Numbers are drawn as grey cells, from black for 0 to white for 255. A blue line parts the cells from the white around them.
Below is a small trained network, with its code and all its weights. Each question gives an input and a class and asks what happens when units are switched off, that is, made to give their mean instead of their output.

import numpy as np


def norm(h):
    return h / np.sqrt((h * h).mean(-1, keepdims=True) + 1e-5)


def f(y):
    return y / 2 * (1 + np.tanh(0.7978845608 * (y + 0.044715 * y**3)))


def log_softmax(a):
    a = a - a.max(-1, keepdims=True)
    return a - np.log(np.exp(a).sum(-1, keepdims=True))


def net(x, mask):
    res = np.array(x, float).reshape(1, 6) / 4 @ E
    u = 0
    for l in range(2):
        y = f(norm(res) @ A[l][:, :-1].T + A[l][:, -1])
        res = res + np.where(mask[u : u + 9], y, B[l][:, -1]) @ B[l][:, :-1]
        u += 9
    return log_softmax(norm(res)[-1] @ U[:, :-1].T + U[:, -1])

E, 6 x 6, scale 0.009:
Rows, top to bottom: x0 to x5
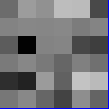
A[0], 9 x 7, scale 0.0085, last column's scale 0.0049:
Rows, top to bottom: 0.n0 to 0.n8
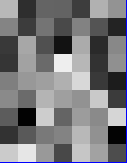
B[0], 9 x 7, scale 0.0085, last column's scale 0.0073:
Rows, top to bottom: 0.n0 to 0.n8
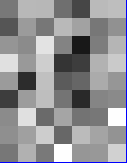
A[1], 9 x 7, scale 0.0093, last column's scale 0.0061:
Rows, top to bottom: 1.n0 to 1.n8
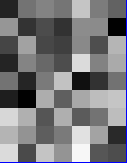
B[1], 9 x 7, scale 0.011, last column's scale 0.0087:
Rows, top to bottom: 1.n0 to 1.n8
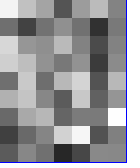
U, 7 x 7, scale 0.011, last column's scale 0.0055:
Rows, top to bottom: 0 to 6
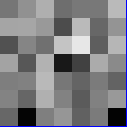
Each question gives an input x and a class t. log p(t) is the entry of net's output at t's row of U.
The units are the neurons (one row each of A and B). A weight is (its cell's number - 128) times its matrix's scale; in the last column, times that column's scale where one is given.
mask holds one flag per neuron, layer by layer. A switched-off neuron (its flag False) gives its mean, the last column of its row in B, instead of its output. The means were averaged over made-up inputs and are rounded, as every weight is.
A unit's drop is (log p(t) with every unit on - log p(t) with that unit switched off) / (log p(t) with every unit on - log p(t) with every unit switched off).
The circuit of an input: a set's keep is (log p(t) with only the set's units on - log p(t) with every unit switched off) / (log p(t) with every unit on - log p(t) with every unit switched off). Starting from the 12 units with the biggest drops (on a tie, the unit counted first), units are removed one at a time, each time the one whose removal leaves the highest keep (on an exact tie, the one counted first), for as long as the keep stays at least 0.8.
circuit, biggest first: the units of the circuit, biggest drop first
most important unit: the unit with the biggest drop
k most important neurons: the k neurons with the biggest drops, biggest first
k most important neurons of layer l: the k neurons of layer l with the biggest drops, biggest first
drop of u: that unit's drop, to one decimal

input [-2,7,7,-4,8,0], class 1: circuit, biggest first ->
[1.n5]
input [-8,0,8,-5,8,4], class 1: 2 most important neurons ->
[1.n5, 0.n3]
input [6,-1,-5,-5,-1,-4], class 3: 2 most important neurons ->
[0.n3, 0.n4]
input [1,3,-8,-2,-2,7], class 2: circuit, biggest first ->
[0.n8, 0.n3]
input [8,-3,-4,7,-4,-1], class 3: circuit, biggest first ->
[0.n3, 0.n4, 1.n4]
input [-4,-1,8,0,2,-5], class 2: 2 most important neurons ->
[1.n4, 0.n3]
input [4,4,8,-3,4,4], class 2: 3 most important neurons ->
[0.n6, 1.n4, 1.n6]
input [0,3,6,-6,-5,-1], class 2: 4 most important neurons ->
[1.n4, 0.n6, 0.n2, 0.n3]
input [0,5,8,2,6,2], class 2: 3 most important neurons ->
[1.n4, 0.n6, 1.n6]
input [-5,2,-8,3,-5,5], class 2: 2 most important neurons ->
[0.n8, 0.n3]
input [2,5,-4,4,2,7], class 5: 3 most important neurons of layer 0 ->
[0.n2, 0.n8, 0.n6]
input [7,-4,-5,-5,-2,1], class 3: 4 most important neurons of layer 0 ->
[0.n3, 0.n4, 0.n6, 0.n1]
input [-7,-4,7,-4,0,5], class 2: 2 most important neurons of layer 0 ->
[0.n3, 0.n1]
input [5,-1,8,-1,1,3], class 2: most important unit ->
1.n4
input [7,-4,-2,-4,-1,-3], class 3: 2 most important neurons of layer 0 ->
[0.n4, 0.n6]
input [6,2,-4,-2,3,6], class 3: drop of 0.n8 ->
-0.1
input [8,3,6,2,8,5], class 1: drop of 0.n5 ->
0.0
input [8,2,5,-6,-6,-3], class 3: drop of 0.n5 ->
0.1
